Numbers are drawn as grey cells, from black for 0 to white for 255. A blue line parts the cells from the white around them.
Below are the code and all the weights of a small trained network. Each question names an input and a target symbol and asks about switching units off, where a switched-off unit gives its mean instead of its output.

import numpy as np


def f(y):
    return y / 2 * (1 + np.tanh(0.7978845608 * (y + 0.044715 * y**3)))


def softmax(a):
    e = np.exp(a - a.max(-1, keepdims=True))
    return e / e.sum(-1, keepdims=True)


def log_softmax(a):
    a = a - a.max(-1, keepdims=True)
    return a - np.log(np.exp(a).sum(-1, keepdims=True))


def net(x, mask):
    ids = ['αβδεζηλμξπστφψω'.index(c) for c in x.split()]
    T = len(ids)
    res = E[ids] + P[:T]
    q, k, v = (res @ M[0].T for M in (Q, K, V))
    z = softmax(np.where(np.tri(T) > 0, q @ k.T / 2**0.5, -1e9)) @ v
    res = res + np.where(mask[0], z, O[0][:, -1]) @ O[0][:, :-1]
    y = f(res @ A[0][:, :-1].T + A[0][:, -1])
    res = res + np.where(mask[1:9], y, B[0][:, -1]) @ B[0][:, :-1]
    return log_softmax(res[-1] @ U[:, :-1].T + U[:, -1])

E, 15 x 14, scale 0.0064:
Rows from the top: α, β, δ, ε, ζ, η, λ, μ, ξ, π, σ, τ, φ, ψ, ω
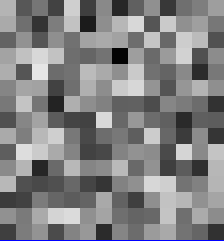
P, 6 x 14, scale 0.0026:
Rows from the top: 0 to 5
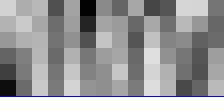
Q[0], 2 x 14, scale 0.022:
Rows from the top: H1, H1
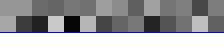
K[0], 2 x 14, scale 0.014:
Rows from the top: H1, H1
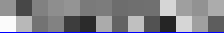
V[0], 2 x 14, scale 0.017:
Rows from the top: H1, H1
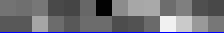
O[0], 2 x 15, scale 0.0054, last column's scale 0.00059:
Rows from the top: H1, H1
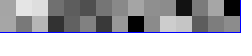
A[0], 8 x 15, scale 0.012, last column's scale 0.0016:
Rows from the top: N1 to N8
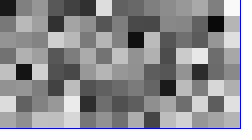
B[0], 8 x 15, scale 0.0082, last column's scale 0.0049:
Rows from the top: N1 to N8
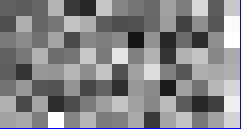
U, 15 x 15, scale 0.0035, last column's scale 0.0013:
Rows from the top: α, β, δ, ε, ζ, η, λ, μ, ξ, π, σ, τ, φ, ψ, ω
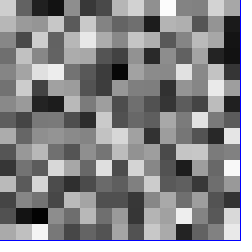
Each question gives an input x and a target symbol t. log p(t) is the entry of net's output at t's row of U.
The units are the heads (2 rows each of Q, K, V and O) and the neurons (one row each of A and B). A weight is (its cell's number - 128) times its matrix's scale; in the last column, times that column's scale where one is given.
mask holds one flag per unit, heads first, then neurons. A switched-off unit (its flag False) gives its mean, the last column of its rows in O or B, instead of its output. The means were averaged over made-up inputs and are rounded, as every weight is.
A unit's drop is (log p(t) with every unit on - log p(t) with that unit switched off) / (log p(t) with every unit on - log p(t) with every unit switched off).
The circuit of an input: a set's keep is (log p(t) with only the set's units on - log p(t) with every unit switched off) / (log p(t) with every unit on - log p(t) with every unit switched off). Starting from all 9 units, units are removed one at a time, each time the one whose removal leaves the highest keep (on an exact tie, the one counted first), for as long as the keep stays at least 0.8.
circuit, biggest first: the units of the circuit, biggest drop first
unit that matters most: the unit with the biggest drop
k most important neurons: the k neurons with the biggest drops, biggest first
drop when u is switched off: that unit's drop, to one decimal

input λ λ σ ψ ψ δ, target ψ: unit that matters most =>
H1
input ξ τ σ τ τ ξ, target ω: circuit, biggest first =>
(H1, N6, N7)
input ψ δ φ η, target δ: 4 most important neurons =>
(N4, N5, N3, N1)
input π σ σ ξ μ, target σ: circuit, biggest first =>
(H1, N1)
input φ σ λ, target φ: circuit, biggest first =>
(N2, H1)
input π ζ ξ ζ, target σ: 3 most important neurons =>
(N5, N7, N4)
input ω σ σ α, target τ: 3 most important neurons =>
(N7, N2, N8)
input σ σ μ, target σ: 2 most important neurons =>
(N1, N7)
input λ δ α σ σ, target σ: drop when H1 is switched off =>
1.5
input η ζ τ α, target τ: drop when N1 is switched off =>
0.0
